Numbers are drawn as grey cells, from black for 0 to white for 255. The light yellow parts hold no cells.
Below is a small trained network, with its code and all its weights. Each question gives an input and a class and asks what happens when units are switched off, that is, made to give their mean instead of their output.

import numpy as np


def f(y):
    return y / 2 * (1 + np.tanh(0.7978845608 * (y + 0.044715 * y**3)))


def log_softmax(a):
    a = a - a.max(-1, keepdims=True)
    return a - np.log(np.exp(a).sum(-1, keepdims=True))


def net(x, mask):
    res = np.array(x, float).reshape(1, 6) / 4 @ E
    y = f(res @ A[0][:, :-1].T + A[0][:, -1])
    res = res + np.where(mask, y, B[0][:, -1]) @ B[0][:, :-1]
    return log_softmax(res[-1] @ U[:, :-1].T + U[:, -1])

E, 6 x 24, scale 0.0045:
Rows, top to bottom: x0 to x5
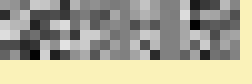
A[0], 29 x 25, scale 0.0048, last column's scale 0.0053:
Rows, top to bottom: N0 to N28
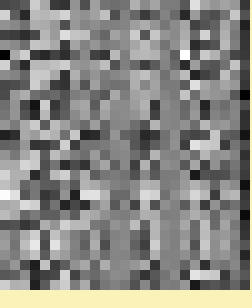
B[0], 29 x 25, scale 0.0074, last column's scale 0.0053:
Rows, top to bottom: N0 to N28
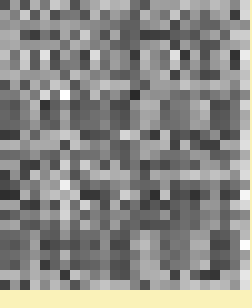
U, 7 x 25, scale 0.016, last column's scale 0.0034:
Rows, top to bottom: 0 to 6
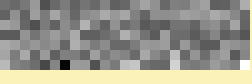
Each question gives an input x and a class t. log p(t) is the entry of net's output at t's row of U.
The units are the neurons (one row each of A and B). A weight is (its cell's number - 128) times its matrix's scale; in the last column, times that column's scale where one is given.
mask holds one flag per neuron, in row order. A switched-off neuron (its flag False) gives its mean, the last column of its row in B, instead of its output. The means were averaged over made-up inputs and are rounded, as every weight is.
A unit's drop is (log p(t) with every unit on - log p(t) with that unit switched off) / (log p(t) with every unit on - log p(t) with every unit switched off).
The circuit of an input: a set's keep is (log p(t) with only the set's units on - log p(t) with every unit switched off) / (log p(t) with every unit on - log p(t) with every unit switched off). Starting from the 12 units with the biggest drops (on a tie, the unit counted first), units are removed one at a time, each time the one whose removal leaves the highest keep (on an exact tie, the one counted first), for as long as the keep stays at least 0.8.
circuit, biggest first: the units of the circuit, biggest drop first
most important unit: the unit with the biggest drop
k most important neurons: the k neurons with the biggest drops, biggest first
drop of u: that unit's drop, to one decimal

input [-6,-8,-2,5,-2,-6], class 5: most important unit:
N1
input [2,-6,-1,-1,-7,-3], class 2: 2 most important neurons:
[N20; N16]
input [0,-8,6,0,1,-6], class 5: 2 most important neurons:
[N1; N6]
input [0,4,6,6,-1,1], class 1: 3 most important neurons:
[N28; N17; N13]
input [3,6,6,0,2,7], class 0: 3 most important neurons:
[N10; N26; N11]
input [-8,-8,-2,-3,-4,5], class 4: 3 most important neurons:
[N27; N14; N5]
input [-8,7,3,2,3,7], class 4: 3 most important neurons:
[N27; N14; N24]
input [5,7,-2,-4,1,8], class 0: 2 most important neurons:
[N10; N26]
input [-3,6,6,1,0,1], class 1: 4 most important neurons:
[N28; N17; N1; N6]
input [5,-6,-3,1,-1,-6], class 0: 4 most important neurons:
[N24; N5; N23; N12]
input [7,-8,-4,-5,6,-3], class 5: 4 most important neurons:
[N1; N6; N27; N14]
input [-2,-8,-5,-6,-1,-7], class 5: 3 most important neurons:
[N1; N6; N10]
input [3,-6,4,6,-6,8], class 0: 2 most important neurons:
[N10; N26]
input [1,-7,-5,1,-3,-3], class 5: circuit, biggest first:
[N1]
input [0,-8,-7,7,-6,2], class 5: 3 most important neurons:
[N1; N6; N28]
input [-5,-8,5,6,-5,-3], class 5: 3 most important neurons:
[N1; N6; N13]
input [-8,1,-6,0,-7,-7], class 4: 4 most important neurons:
[N14; N27; N10; N26]
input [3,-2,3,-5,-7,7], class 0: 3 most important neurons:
[N10; N26; N11]
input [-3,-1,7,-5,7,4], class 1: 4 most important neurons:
[N28; N17; N20; N16]
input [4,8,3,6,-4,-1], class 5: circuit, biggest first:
[N5]
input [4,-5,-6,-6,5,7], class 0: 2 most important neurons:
[N10; N26]
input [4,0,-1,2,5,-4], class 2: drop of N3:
0.5
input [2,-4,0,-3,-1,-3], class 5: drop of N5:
-0.1
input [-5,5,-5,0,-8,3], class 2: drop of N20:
0.2
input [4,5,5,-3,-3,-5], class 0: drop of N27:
0.1
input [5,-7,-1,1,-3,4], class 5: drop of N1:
0.3
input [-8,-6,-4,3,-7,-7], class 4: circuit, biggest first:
[N14]
